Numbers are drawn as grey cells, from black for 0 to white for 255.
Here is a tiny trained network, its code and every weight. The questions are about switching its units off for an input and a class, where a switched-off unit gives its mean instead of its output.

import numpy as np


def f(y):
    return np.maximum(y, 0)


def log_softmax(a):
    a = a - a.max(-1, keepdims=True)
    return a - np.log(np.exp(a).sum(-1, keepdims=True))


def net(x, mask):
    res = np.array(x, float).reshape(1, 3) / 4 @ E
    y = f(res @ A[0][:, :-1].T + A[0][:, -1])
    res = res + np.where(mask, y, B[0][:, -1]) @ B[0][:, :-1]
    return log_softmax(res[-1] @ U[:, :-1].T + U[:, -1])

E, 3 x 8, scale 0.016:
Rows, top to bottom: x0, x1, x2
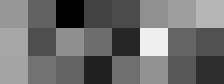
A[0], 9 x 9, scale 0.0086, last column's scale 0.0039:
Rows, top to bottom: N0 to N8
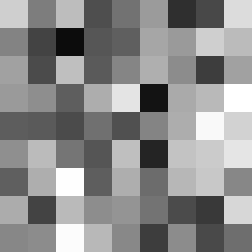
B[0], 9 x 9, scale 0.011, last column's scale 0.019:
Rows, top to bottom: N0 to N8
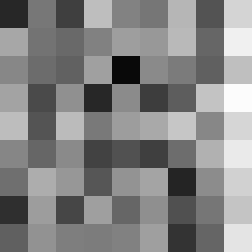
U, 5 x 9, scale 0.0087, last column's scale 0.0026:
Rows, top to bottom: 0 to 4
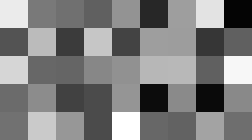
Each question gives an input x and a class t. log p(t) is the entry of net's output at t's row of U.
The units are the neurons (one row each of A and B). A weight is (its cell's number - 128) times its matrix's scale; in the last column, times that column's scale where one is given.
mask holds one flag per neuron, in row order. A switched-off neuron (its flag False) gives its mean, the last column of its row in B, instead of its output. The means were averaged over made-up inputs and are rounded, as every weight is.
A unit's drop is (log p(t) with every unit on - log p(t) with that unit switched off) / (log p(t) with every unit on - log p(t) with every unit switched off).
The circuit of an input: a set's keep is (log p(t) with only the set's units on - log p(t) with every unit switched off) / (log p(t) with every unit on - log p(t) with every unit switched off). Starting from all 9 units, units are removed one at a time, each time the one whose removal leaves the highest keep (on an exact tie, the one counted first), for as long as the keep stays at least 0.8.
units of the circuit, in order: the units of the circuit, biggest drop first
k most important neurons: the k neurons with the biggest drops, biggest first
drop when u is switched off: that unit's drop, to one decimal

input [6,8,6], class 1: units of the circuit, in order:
(N0)
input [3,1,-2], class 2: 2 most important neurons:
(N3, N5)
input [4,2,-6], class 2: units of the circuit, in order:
(N3, N4)
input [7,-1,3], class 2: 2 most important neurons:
(N3, N1)
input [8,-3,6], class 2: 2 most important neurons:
(N3, N1)
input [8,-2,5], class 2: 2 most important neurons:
(N3, N1)
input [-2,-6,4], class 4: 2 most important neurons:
(N2, N4)
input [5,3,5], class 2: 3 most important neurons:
(N1, N7, N8)
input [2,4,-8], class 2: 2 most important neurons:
(N3, N5)
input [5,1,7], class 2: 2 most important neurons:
(N1, N7)
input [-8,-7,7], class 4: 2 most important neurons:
(N6, N8)
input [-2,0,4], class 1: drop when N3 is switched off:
0.2
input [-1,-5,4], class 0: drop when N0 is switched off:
0.2
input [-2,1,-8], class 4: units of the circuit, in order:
(N6)
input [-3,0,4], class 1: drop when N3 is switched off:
0.1
